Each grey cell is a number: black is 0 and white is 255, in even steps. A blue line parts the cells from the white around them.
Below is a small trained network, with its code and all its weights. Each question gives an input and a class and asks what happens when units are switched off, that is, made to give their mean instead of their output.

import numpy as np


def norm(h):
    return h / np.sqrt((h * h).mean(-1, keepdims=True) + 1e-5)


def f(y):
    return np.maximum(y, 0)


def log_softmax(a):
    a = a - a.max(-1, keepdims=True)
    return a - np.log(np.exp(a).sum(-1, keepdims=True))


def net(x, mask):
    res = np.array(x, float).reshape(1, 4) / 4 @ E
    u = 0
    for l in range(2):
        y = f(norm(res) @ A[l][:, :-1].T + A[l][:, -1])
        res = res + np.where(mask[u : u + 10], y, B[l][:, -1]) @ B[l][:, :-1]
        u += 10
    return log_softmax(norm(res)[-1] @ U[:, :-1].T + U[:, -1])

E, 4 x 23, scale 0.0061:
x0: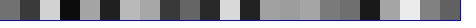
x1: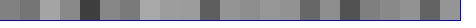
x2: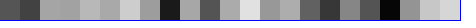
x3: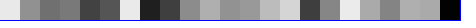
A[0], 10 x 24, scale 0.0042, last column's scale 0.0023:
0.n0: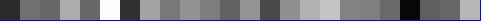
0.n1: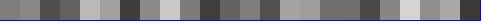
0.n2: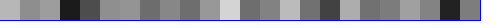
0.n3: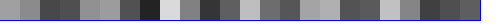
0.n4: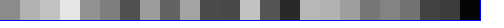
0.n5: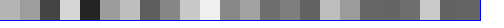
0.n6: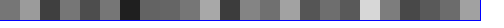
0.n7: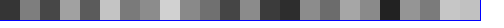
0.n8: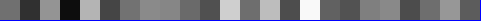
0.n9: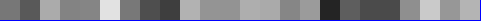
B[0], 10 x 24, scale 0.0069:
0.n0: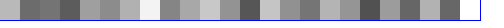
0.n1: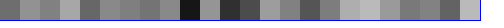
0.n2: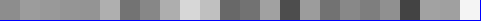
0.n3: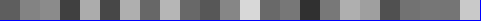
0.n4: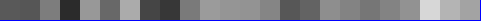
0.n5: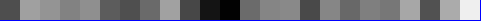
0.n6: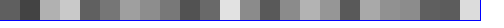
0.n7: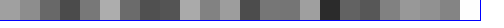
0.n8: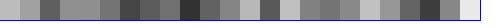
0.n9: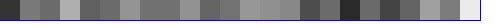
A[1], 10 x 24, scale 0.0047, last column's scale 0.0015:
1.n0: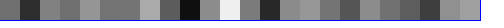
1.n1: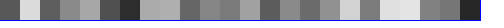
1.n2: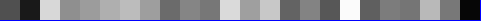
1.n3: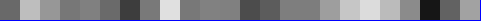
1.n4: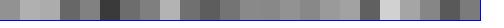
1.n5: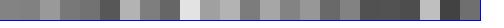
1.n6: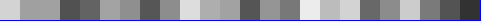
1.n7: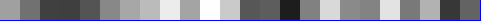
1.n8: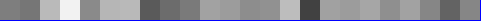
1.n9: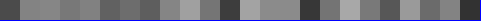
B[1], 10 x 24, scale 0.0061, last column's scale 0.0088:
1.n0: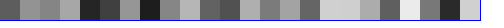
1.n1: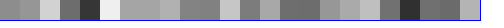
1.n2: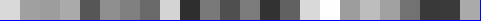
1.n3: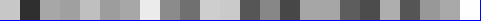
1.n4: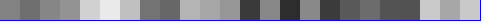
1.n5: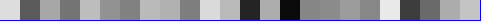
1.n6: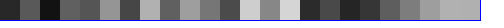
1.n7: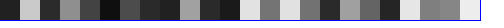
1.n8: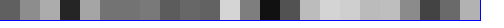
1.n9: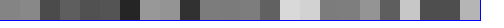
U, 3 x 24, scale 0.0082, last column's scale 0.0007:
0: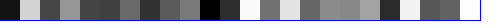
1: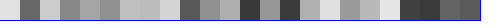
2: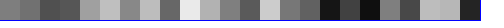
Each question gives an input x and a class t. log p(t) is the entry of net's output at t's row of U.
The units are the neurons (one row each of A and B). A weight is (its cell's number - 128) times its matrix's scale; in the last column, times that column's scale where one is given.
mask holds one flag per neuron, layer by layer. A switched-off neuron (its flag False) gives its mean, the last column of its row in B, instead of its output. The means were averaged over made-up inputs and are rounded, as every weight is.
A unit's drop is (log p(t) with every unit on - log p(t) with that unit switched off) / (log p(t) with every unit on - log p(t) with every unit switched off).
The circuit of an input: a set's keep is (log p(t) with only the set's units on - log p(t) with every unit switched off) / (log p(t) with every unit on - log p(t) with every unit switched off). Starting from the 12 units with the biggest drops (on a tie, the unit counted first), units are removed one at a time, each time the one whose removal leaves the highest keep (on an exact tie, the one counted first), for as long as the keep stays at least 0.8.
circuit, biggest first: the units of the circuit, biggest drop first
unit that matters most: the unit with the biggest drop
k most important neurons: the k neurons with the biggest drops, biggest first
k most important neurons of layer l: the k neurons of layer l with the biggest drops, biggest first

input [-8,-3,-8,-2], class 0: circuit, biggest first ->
(1.n7)
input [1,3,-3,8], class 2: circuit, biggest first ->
(0.n2; 1.n6)
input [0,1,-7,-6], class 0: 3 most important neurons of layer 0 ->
(0.n5; 0.n0; 0.n4)
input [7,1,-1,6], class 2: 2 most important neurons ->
(1.n6; 1.n5)
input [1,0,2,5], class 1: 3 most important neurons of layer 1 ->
(1.n7; 1.n5; 1.n0)
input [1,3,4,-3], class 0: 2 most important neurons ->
(0.n2; 0.n8)
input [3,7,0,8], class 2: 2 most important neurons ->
(1.n6; 0.n6)
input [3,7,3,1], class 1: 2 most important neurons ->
(0.n5; 1.n7)
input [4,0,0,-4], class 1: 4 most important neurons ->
(1.n7; 1.n3; 0.n1; 0.n9)
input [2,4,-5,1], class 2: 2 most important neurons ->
(0.n5; 1.n3)
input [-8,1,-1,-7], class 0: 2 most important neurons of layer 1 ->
(1.n7; 1.n3)
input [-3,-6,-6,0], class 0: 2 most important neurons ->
(1.n7; 0.n8)
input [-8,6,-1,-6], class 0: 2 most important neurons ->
(1.n7; 0.n6)
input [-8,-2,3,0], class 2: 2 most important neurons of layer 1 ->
(1.n7; 1.n0)
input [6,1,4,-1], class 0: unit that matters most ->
0.n8
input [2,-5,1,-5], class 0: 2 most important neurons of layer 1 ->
(1.n0; 1.n5)
